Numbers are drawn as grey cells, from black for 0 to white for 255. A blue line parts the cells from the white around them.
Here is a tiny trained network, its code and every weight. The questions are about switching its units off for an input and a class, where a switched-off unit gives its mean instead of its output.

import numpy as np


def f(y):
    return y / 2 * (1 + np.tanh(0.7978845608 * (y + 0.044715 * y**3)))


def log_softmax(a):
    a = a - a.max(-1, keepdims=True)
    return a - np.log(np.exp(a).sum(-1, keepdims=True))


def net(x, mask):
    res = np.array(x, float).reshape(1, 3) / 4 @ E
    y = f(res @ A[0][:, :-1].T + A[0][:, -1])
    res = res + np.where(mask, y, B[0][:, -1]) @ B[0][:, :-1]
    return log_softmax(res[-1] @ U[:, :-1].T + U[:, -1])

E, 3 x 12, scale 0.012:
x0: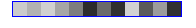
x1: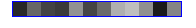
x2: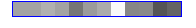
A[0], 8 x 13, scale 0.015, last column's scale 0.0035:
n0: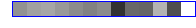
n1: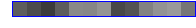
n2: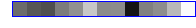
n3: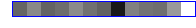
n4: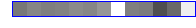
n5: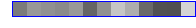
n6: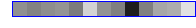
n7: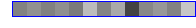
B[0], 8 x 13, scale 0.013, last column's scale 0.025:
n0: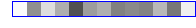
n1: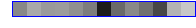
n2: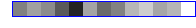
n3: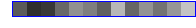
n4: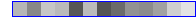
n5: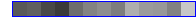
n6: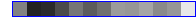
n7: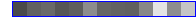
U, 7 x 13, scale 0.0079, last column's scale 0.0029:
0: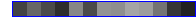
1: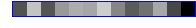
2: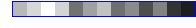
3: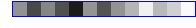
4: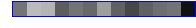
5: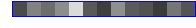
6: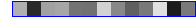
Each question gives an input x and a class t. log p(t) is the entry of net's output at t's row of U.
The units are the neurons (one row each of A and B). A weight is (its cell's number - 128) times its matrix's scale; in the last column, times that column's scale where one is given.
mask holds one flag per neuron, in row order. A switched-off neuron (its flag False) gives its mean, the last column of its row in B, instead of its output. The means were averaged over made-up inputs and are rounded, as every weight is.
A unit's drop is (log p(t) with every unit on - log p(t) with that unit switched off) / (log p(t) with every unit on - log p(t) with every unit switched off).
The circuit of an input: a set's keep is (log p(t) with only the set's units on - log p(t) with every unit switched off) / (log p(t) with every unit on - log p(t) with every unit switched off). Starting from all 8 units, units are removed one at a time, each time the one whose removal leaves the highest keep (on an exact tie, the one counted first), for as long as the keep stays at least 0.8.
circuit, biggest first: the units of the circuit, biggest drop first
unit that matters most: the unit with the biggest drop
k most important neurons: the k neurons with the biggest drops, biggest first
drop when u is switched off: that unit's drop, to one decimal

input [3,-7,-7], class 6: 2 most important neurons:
[n2; n0]
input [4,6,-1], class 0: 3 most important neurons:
[n2; n4; n0]
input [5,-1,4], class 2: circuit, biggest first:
[n6; n2]
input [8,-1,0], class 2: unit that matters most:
n6
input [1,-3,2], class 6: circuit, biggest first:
[n2; n4; n1]
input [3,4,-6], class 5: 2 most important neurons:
[n2; n4]
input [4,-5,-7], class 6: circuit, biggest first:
[n2; n0]
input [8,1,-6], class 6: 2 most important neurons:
[n2; n3]
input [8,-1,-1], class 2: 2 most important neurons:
[n6; n0]
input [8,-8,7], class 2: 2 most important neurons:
[n0; n3]
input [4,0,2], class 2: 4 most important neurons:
[n6; n2; n3; n7]
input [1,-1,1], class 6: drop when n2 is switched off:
0.4
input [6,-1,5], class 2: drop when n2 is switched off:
0.2
